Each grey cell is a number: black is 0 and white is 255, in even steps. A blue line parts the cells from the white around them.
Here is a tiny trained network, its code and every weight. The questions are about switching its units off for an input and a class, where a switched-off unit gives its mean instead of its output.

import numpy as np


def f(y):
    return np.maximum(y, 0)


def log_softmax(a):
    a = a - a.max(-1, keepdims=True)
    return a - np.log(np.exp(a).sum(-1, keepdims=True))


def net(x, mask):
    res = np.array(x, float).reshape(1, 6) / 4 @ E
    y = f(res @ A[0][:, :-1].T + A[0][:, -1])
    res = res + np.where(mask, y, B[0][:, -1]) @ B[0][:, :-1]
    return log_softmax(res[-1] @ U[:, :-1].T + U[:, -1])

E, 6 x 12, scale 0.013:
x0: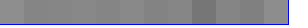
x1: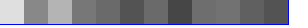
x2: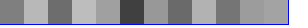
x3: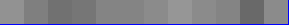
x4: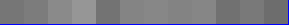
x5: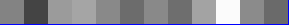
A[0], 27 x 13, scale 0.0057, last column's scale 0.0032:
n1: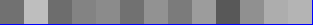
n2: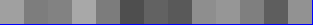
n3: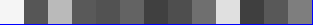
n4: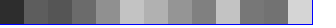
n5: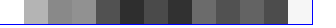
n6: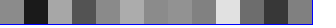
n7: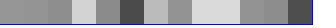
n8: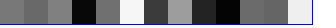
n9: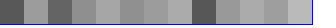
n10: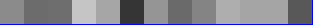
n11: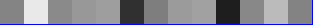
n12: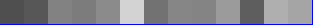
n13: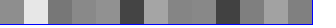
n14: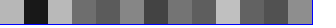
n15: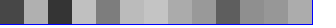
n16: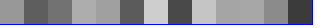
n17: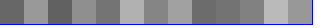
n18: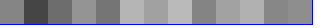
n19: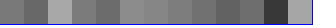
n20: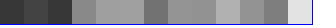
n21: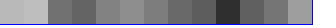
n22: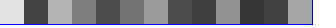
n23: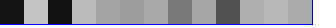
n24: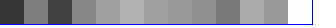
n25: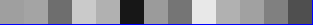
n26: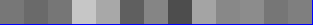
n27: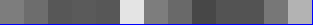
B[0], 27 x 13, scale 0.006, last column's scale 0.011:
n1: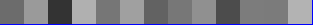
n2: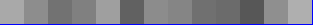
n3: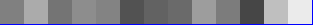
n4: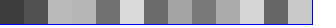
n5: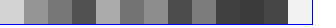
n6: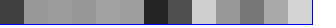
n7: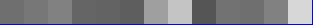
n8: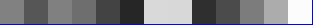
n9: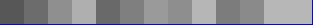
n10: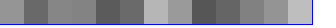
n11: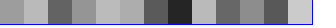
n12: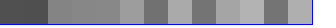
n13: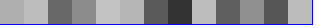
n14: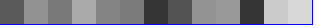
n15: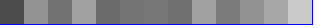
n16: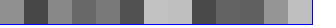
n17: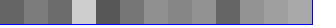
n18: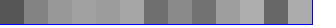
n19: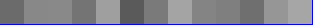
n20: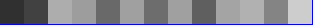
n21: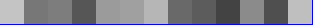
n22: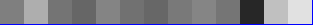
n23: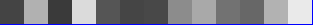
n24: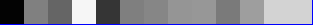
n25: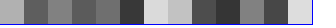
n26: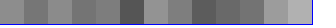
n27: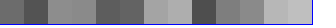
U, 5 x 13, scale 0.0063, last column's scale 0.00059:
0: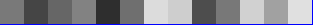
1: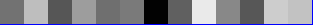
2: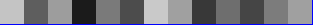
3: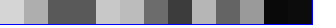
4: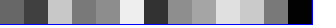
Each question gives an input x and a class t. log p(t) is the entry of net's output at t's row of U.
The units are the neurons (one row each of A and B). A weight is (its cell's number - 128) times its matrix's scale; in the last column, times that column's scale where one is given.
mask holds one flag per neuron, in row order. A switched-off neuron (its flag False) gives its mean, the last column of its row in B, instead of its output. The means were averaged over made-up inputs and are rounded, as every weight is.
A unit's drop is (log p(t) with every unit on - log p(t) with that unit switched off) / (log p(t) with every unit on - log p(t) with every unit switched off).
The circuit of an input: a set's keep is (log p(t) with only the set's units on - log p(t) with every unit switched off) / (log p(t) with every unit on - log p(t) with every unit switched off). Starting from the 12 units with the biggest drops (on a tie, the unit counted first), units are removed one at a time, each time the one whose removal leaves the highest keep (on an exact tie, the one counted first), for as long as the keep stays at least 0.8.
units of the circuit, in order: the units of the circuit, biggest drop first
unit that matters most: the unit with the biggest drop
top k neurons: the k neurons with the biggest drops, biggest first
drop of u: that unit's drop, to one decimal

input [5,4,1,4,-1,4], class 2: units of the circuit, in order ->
[n23 n24]
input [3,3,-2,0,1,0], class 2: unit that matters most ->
n23
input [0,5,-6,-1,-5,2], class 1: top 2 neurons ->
[n14 n6]
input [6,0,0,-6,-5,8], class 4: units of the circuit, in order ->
[n8 n23]
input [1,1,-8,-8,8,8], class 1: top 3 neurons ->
[n14 n3 n22]
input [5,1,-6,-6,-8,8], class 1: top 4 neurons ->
[n3 n14 n22 n6]
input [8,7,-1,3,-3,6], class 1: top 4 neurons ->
[n14 n3 n6 n8]
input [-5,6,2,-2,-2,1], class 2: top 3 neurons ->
[n6 n23 n11]
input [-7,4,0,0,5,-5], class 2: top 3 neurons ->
[n8 n6 n27]
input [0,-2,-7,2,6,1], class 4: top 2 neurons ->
[n6 n25]
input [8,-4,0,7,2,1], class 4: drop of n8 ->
0.4
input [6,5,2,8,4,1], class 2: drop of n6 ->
0.2
